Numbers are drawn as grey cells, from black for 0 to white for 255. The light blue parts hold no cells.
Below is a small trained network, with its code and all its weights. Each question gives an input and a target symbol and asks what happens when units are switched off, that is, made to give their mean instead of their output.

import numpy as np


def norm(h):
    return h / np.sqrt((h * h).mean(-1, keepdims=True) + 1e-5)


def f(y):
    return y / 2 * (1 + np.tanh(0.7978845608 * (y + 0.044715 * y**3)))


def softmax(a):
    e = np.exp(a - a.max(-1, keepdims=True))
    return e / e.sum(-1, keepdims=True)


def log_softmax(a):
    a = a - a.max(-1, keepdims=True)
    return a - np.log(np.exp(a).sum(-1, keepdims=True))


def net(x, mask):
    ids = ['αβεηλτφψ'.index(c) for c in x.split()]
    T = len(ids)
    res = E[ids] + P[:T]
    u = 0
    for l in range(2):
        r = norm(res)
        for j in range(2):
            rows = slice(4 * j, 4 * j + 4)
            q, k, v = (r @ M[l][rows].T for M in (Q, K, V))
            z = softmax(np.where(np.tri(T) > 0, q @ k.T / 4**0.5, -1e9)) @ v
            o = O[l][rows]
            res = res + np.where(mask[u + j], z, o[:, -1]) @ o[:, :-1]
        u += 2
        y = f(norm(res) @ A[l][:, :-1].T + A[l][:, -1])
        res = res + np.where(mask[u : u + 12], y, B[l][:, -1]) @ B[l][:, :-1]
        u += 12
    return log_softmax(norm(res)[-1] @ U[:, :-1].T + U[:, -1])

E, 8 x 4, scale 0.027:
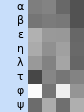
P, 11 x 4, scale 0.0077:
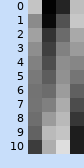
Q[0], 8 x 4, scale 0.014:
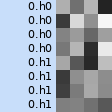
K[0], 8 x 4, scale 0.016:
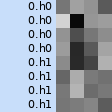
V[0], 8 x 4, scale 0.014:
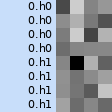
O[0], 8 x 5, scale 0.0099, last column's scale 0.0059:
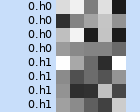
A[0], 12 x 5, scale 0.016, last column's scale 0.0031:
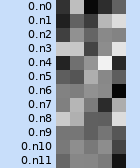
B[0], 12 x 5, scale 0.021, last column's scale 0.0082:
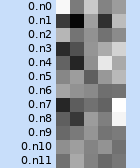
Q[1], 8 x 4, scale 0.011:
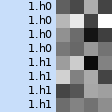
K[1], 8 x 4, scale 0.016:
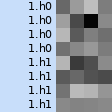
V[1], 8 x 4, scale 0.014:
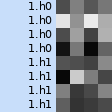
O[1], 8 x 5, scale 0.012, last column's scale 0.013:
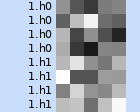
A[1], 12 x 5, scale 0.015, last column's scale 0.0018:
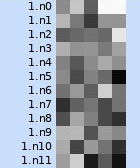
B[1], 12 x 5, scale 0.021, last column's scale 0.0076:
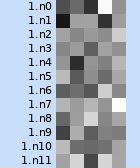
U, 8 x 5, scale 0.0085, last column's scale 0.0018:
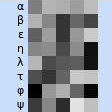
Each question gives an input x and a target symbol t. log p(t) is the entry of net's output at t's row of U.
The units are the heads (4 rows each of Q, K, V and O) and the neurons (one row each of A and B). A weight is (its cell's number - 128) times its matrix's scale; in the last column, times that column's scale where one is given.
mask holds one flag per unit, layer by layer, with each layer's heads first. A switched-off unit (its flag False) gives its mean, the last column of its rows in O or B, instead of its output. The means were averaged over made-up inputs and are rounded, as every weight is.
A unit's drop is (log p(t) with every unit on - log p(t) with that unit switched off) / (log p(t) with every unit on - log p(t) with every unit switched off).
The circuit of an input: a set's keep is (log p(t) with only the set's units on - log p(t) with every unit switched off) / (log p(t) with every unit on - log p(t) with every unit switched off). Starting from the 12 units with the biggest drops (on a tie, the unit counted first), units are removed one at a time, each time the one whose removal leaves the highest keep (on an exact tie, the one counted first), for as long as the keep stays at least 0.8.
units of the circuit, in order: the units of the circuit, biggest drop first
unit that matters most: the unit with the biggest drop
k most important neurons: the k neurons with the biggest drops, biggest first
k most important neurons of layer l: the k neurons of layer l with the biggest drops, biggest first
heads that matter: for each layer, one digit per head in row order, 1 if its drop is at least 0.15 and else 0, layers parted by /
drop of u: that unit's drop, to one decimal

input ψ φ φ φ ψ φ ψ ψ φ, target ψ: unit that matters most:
0.h0
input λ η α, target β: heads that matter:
11 / 00
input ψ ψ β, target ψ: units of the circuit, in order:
(0.n1, 1.n0, 1.h1)
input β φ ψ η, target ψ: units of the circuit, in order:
(0.h0, 1.n0)
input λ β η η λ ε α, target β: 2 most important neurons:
(0.n7, 0.n0)
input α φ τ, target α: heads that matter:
10 / 00
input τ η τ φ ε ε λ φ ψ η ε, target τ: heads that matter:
10 / 11
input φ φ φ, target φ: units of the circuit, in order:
(1.h0, 1.h1)
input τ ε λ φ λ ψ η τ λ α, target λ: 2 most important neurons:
(0.n7, 0.n0)
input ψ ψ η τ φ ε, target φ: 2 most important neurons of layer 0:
(0.n7, 0.n4)
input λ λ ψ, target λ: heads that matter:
11 / 00
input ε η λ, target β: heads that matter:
01 / 10
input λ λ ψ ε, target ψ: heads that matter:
10 / 01
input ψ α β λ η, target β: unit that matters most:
1.h0
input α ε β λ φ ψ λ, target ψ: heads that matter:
10 / 00
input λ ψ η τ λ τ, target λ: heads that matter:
10 / 10
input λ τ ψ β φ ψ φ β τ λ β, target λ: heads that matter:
11 / 11
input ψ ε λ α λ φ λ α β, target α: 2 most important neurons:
(0.n3, 1.n8)
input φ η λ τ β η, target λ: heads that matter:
11 / 10
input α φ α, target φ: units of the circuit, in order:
(1.h0)
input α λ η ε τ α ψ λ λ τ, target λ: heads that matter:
00 / 10
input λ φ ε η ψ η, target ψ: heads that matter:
10 / 00
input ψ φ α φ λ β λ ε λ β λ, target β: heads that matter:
11 / 11
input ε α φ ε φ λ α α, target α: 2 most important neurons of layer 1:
(1.n8, 1.n4)
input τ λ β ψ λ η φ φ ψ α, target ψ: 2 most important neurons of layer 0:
(0.n3, 0.n1)
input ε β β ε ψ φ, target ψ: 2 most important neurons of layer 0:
(0.n1, 0.n7)
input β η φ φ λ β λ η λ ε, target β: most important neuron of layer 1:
(1.n11)
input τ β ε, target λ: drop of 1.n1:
0.0
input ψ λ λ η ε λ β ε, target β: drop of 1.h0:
0.8
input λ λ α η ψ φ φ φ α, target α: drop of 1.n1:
0.1
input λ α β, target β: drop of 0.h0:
0.2
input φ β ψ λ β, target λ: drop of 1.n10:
0.1
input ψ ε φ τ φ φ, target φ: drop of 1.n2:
0.1
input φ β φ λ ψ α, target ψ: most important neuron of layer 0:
(0.n1)
